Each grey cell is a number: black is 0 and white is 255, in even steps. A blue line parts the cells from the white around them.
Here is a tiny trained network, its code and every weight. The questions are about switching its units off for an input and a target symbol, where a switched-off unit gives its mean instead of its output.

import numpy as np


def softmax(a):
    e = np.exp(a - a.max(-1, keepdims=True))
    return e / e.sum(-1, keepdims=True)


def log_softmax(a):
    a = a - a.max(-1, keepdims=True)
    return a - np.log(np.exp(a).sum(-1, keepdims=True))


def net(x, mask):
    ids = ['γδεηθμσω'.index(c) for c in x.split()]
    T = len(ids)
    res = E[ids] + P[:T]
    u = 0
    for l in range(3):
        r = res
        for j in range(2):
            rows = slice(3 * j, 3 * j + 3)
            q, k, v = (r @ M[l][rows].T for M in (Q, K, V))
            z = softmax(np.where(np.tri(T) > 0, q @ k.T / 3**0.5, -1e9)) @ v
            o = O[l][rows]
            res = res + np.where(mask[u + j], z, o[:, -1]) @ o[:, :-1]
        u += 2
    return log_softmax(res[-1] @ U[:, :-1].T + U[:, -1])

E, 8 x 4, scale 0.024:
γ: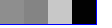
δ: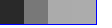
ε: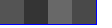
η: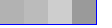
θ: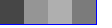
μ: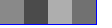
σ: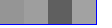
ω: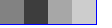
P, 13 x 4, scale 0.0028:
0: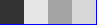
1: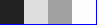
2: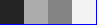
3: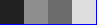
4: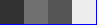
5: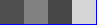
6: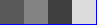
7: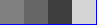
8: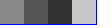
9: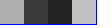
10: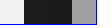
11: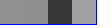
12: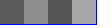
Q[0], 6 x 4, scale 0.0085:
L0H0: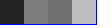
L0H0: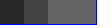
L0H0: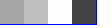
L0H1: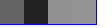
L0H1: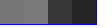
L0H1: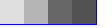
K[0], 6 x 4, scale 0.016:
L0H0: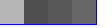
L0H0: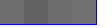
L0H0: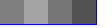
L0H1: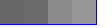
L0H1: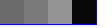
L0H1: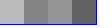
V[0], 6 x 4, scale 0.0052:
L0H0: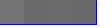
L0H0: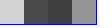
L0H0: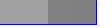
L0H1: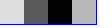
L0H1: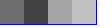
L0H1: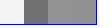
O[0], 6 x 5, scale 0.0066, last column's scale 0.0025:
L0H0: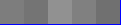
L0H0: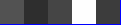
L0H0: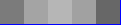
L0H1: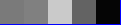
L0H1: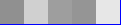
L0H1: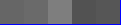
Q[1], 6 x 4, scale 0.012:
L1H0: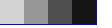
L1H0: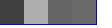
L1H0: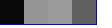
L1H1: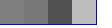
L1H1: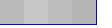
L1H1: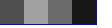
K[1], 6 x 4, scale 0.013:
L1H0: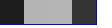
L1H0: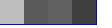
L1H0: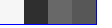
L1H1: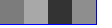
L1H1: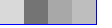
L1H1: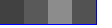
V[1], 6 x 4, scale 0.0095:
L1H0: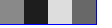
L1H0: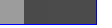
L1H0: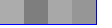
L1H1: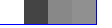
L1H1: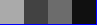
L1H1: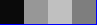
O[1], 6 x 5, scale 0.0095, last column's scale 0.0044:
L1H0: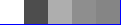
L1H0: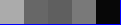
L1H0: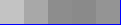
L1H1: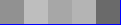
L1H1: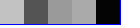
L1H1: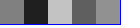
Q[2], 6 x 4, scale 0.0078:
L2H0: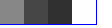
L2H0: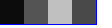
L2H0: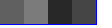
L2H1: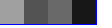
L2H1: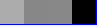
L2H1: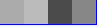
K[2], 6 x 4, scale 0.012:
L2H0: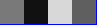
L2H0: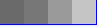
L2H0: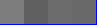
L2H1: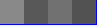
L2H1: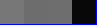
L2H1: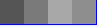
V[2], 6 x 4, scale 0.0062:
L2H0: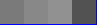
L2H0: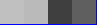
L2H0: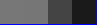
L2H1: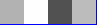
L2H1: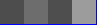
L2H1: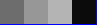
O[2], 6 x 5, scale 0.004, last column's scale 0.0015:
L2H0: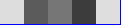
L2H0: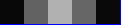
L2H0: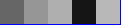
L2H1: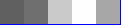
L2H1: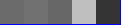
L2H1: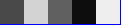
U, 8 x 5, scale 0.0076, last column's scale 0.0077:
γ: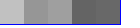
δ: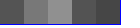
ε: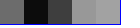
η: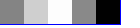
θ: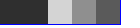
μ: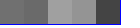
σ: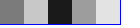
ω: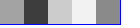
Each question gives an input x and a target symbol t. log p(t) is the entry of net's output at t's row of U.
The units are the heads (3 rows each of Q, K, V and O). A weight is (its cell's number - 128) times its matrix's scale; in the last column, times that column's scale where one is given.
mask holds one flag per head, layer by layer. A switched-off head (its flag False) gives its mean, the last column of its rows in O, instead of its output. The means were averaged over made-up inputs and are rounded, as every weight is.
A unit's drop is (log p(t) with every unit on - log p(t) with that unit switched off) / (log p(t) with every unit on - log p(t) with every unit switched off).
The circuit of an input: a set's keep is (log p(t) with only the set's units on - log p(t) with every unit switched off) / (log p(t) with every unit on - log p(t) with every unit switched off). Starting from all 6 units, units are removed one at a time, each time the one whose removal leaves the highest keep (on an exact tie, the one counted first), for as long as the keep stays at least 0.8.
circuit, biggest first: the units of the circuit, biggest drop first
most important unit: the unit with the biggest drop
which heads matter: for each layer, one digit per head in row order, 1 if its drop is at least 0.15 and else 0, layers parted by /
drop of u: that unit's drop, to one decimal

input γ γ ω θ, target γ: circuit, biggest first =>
[L1H0, L2H1, L1H1]
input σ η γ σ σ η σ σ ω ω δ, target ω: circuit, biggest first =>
[L1H0, L2H1]
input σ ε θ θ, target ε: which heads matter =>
10 / 11 / 01
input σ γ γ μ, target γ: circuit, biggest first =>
[L2H1, L0H0, L1H1]
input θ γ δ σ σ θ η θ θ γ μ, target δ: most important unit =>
L2H1
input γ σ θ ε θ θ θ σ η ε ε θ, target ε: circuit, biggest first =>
[L1H0, L1H1, L2H1]
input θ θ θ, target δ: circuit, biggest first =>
[L1H1, L2H1]
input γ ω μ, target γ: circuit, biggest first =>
[L2H1, L1H0]
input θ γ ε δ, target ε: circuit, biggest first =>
[L1H1, L1H0, L2H1]
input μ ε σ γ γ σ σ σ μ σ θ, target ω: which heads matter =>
00 / 01 / 00
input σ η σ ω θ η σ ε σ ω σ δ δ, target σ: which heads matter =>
01 / 01 / 10
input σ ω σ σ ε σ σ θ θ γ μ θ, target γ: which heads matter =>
01 / 10 / 01
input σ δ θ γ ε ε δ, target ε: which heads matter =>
11 / 11 / 00
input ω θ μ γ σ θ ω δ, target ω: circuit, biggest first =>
[L1H0]
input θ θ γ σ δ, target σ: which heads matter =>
01 / 10 / 00
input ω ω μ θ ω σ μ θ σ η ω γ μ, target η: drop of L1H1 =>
0.3
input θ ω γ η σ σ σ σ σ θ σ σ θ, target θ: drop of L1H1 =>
0.5
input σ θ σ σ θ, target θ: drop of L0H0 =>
0.0
